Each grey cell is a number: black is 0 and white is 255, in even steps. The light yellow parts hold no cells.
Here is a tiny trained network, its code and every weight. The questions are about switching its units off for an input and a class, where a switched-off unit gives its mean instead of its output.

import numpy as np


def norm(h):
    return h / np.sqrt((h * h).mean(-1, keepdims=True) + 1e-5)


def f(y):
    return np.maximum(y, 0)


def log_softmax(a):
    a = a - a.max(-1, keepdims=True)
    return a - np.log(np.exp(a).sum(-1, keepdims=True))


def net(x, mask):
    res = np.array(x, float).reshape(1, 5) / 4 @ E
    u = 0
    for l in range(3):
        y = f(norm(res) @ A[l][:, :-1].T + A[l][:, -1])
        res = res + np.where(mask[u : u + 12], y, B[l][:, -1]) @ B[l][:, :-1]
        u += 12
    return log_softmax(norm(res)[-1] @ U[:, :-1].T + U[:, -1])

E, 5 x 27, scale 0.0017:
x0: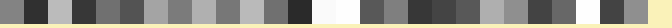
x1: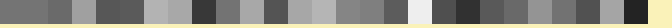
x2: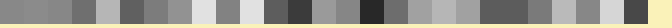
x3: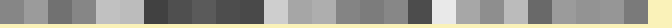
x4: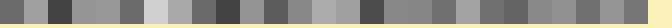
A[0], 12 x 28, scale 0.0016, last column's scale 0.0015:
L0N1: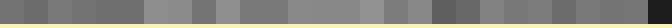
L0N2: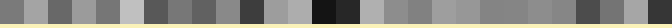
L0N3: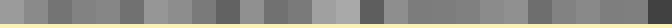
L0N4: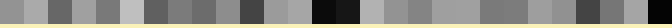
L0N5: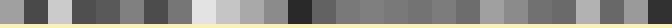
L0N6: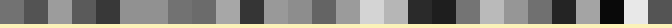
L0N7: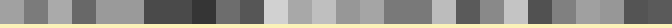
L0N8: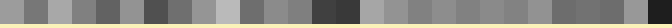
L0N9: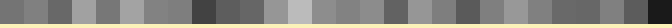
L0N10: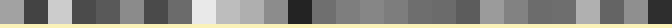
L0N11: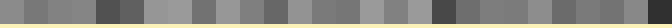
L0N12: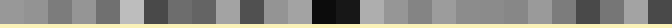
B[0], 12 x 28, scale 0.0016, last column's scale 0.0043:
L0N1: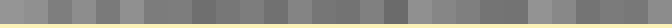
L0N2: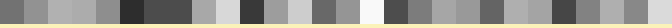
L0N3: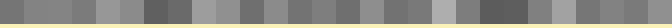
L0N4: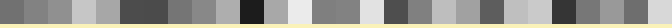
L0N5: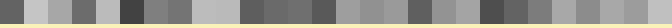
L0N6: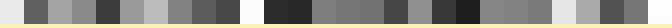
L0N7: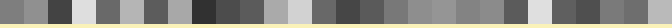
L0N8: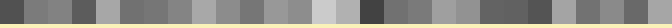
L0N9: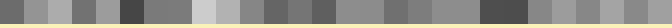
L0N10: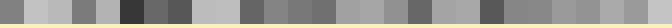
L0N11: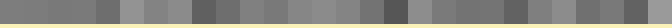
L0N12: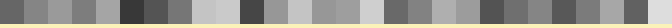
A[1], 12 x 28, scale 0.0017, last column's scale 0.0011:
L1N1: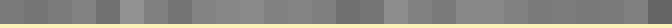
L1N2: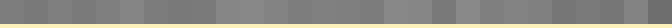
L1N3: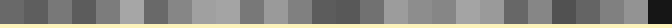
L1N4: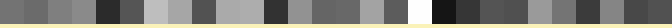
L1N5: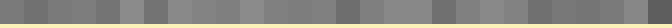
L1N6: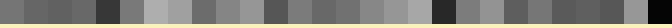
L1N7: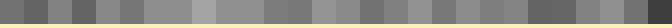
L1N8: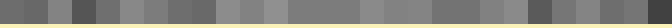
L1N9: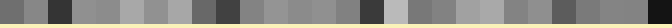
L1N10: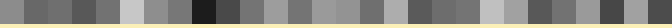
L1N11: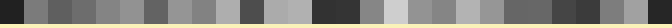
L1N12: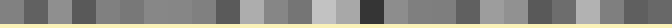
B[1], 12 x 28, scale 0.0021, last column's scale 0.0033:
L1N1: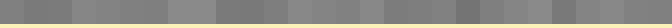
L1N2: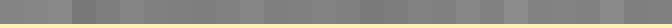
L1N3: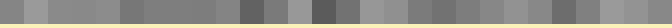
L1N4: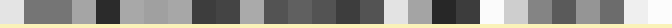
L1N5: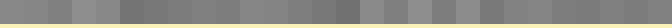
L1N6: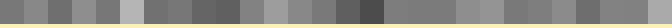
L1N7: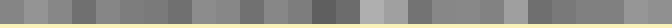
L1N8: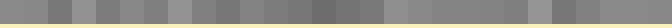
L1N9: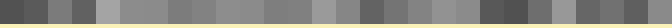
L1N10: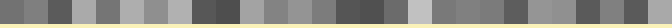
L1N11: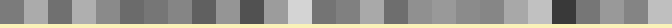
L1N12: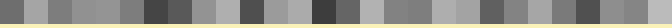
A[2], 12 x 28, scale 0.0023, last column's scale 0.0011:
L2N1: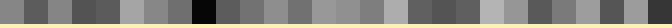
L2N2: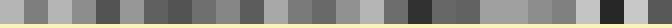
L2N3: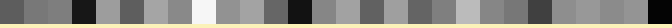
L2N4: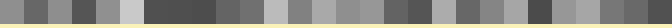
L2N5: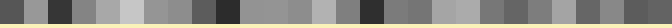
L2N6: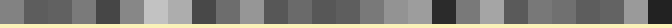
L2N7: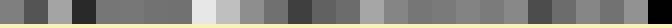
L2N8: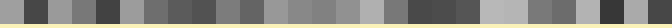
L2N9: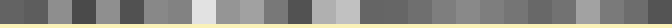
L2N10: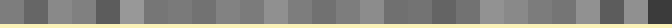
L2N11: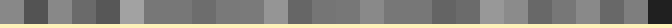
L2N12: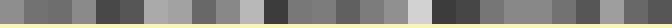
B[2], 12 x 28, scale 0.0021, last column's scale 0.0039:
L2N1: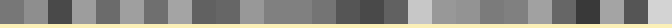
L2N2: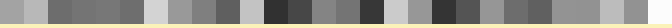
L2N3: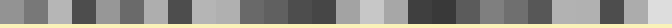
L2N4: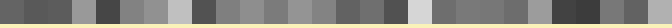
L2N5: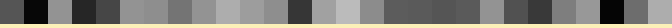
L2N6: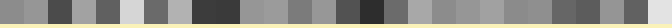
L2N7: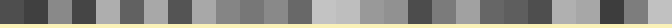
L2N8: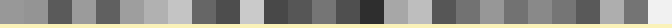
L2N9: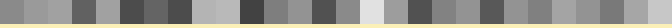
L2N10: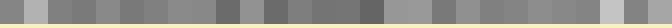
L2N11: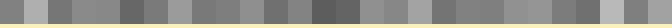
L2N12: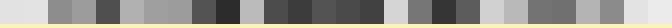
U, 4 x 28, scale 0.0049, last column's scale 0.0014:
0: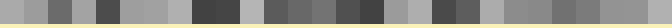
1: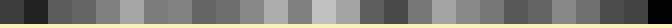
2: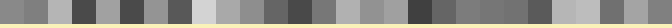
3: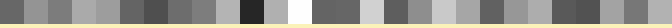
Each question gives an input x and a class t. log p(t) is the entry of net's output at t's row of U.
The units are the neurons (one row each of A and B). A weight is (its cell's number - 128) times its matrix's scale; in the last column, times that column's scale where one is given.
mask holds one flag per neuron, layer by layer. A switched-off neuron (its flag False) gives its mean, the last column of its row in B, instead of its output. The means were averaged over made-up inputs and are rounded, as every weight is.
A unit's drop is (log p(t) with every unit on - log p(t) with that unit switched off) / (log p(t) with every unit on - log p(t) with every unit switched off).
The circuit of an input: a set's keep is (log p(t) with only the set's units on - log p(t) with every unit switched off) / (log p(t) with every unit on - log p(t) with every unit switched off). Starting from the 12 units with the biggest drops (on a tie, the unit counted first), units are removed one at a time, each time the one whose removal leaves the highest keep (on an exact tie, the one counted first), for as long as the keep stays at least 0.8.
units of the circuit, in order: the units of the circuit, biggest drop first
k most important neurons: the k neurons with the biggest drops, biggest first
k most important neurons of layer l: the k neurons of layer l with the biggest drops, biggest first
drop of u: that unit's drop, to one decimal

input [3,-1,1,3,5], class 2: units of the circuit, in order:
[L1N4]
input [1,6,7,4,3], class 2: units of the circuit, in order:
[L2N5, L2N6, L2N8]
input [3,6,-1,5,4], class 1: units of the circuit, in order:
[L0N6, L2N5, L2N2, L1N4]
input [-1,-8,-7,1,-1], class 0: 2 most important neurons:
[L0N6, L2N2]
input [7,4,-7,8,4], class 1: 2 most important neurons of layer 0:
[L0N7, L0N2]
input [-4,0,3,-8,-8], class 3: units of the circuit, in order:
[L0N6, L2N2]
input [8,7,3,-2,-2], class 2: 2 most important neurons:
[L0N6, L0N10]
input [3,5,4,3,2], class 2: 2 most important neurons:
[L0N6, L0N7]
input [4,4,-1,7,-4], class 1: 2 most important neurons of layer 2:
[L2N5, L2N12]
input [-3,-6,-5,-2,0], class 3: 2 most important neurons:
[L0N4, L0N12]
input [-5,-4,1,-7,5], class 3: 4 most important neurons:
[L0N6, L0N4, L1N11, L2N2]
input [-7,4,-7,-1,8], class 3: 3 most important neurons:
[L0N6, L0N4, L0N2]
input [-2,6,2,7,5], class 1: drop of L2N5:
0.3
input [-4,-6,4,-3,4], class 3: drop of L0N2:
0.0
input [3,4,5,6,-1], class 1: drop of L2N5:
0.1
